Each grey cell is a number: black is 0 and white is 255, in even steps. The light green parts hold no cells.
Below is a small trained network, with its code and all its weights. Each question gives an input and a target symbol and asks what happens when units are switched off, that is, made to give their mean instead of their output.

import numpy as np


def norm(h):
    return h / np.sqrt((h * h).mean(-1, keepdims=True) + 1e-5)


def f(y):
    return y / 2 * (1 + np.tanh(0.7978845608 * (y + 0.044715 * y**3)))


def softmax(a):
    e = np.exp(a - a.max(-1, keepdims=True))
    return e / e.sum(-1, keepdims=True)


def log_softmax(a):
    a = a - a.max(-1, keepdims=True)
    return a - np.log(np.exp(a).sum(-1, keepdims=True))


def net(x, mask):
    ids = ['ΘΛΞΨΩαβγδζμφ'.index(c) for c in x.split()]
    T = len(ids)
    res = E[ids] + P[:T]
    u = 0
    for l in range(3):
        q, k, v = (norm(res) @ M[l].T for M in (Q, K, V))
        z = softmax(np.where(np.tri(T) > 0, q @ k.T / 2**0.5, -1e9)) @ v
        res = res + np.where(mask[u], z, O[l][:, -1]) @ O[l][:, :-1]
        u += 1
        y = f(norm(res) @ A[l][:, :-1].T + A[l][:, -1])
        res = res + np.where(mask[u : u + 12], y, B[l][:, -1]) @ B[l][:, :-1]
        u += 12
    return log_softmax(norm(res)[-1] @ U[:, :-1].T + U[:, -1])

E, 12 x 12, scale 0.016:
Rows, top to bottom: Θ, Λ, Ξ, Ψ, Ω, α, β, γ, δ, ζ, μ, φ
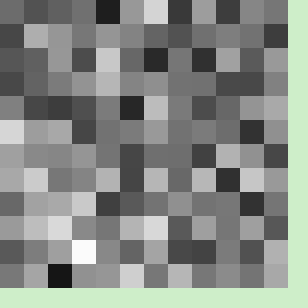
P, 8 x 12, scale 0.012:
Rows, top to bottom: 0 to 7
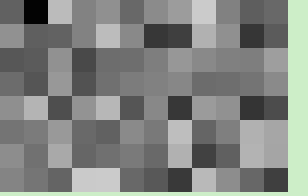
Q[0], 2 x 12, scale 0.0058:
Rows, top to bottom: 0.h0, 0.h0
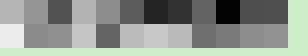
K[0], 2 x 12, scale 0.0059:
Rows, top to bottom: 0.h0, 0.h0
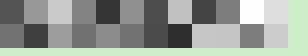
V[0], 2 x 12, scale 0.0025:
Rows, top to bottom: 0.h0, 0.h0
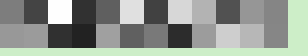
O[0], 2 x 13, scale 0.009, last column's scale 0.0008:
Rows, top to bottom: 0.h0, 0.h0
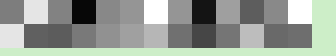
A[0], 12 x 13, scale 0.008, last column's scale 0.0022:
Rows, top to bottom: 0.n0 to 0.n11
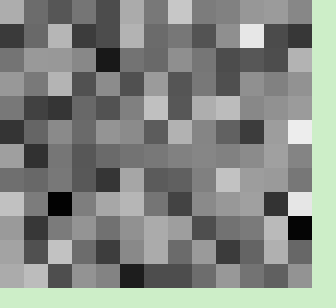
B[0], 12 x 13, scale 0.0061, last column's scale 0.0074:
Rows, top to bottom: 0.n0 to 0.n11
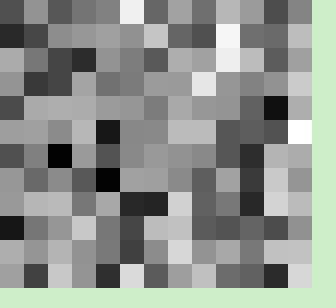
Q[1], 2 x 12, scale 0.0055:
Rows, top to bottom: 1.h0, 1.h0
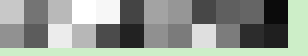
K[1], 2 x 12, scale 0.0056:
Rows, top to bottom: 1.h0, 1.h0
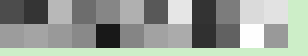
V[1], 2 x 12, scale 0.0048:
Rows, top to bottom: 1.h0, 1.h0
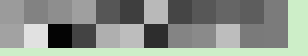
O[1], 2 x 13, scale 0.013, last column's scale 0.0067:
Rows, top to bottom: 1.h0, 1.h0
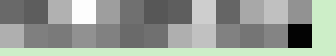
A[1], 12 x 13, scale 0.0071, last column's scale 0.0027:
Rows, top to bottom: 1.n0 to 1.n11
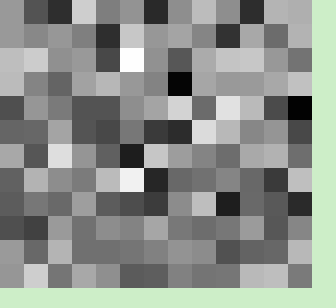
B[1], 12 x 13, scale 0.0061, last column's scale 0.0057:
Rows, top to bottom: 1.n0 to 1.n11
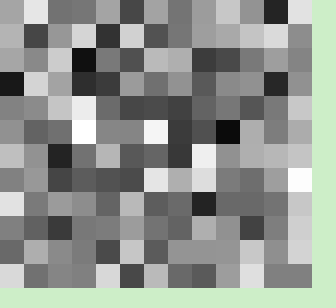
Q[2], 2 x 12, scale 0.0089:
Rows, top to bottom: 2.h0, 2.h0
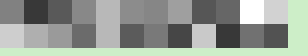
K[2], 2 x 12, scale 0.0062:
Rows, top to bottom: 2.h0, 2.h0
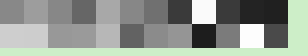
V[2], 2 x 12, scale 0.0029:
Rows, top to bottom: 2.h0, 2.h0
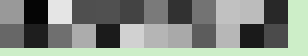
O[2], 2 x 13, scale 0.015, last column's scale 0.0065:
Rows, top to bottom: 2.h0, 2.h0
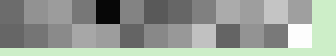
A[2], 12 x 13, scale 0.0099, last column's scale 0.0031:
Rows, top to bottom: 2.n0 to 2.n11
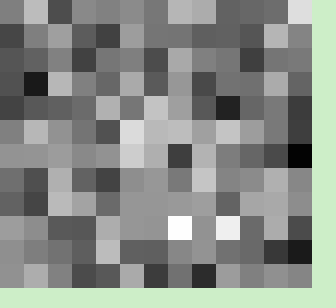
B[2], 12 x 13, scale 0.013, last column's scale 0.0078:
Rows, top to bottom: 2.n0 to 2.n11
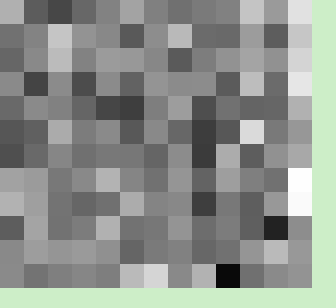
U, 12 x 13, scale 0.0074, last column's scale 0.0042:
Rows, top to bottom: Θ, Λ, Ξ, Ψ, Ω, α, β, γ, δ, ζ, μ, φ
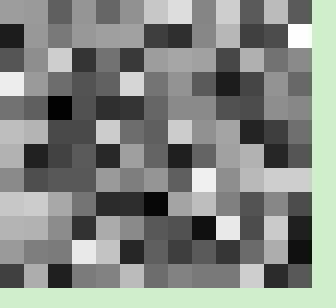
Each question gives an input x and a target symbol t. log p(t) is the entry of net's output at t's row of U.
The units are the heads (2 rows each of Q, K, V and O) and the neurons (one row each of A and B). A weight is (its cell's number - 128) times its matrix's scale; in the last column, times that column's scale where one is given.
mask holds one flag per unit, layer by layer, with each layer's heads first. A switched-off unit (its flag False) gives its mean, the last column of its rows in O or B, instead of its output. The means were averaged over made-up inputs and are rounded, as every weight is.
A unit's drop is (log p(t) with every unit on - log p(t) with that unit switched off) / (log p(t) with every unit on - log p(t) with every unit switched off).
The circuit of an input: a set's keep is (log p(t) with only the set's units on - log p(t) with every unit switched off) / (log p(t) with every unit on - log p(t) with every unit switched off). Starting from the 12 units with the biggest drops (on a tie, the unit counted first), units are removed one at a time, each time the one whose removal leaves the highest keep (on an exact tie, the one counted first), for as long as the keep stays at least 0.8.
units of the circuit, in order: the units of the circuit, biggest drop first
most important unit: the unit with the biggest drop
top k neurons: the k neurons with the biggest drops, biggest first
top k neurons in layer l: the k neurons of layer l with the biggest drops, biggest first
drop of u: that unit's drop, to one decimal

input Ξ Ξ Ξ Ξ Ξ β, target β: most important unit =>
0.n1
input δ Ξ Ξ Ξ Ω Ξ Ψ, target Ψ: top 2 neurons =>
(0.n5, 2.n8)
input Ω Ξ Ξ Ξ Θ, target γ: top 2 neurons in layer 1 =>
(1.n4, 1.n5)
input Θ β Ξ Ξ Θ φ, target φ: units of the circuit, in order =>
(2.n9, 2.n0)
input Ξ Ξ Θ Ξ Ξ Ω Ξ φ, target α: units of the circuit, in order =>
(0.n8, 2.n9)
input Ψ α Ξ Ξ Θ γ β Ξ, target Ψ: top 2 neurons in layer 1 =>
(1.n11, 1.n9)
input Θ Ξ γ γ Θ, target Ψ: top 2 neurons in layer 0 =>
(0.n8, 0.n1)
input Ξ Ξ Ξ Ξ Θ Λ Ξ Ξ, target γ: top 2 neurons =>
(1.n7, 0.n1)
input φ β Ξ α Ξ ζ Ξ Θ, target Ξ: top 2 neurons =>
(0.n8, 0.n1)
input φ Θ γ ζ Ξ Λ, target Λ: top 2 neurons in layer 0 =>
(0.n1, 0.n11)
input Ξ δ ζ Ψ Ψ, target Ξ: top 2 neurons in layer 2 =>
(2.n1, 2.n8)
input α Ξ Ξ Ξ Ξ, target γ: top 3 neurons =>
(1.n7, 2.n0, 2.n8)
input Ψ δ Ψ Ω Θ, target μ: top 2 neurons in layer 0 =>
(0.n8, 0.n4)
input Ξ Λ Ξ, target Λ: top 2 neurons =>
(1.n0, 0.n11)
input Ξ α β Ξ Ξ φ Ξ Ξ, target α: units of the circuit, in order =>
(1.h0)
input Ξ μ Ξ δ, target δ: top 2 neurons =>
(1.n4, 0.n2)
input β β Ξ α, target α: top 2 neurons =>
(2.n9, 0.n10)
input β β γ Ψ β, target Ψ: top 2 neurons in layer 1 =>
(1.n11, 1.n9)
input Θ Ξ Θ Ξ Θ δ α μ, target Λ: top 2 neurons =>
(2.n8, 2.n3)
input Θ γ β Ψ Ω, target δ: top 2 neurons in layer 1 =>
(1.n5, 1.n6)
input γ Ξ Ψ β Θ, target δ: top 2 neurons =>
(0.n8, 0.n4)
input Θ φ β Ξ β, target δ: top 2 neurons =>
(0.n11, 0.n8)
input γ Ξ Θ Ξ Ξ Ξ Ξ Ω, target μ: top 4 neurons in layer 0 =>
(0.n8, 0.n5, 0.n11, 0.n2)
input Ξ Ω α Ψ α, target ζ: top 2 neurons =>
(2.n6, 1.n8)
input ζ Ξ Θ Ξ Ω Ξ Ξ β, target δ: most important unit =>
0.n8
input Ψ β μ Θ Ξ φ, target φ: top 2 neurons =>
(2.n9, 2.n5)
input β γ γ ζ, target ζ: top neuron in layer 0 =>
(0.n10)
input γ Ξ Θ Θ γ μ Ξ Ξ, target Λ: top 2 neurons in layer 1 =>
(1.n0, 1.n7)
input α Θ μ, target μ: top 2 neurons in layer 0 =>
(0.n11, 0.n1)
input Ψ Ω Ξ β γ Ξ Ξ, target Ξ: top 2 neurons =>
(2.n3, 2.n2)
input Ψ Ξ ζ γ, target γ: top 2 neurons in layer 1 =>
(1.n6, 1.n0)
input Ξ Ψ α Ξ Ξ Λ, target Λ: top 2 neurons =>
(0.n1, 1.n4)
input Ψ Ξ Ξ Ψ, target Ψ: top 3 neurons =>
(0.n5, 2.n8, 0.n11)
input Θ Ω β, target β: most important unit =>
2.n3
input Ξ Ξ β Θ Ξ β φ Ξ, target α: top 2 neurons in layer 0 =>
(0.n11, 0.n0)
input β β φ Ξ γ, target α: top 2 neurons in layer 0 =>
(0.n8, 0.n11)
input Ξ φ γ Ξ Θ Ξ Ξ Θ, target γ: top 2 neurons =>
(0.n8, 2.n0)
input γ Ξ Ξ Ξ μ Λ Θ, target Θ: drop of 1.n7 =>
0.0
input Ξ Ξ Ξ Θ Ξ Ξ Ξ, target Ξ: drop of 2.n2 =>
0.1
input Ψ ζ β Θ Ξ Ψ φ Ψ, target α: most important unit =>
1.h0
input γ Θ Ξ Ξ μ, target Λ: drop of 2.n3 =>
0.1
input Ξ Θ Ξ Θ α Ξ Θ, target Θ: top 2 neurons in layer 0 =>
(0.n10, 0.n1)
